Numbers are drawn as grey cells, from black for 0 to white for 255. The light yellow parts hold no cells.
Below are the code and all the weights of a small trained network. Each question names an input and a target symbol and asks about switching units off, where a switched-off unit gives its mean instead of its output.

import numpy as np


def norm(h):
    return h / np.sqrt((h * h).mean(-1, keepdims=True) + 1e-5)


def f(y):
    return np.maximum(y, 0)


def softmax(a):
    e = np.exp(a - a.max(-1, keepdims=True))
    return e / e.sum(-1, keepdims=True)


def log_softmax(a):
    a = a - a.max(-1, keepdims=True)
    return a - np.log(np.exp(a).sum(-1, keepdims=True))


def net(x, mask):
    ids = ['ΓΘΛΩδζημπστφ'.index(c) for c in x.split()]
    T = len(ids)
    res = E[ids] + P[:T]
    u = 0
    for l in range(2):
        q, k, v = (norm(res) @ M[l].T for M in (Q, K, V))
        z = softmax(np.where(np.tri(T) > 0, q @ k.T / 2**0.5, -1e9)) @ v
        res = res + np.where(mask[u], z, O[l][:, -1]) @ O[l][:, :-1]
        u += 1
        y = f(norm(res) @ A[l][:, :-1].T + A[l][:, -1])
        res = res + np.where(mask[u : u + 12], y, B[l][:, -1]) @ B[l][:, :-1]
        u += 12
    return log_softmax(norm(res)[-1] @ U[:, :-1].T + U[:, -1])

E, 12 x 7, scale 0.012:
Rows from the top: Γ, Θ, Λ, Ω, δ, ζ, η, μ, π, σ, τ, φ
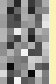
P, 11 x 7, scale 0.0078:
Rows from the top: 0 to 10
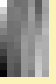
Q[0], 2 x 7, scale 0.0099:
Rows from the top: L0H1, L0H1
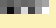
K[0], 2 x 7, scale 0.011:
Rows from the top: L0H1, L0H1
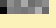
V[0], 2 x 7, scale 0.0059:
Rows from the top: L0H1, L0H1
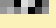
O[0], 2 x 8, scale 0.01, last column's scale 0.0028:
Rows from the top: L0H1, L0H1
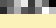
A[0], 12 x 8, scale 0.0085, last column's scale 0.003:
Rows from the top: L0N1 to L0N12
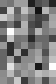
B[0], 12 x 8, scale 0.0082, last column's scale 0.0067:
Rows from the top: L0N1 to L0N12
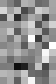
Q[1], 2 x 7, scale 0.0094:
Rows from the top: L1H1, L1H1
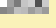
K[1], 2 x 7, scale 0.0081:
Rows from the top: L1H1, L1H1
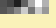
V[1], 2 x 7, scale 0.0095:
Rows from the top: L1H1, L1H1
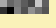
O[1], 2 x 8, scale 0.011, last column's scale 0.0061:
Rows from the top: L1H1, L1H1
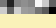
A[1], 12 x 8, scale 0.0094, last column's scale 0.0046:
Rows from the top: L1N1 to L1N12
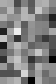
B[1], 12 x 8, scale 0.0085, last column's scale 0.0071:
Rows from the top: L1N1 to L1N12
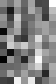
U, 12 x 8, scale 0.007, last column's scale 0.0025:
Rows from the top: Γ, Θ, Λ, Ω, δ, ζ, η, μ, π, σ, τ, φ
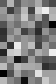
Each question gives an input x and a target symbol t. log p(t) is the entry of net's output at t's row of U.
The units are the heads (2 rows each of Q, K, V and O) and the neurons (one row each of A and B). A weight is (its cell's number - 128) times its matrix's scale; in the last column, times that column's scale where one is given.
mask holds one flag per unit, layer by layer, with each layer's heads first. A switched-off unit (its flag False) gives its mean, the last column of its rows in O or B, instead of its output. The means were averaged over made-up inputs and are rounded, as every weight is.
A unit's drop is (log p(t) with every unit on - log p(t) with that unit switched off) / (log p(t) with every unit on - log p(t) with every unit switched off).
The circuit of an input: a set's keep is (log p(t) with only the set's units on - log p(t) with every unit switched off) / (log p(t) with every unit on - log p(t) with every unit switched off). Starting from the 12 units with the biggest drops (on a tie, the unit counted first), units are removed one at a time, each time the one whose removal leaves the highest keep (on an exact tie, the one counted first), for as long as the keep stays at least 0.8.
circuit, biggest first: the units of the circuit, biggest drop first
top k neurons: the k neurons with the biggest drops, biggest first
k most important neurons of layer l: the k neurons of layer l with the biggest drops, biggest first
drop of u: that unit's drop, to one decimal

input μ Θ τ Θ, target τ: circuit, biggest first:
L1H1
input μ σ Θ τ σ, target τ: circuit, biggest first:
L1H1, L0H1
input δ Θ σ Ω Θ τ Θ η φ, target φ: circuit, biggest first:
L0H1, L0N8
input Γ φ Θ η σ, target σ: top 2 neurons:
L1N3, L0N8
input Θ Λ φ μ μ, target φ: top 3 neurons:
L0N2, L0N10, L1N1
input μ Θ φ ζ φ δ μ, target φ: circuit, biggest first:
L0N2, L0H1
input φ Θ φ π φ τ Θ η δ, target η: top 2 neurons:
L0N11, L0N3
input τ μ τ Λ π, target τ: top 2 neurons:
L0N4, L1N2
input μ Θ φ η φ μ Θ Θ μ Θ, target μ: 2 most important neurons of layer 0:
L0N4, L0N2
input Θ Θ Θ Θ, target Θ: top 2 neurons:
L1N1, L0N12
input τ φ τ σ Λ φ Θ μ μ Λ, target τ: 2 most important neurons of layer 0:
L0N2, L0N12
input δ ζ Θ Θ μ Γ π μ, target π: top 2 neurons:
L0N10, L1N2
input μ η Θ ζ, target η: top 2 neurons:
L0N11, L0N6
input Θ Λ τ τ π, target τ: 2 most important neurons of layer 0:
L0N4, L0N11
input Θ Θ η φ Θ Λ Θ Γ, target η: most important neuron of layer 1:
L1N2
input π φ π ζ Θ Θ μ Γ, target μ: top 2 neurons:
L0N4, L1N7
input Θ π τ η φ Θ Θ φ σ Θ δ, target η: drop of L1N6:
0.1
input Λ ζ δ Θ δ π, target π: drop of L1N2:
0.1
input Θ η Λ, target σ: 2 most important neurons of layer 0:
L0N11, L0N8
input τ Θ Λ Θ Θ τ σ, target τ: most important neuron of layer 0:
L0N4
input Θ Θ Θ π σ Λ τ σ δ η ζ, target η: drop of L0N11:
0.5
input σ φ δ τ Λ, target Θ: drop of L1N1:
-0.1
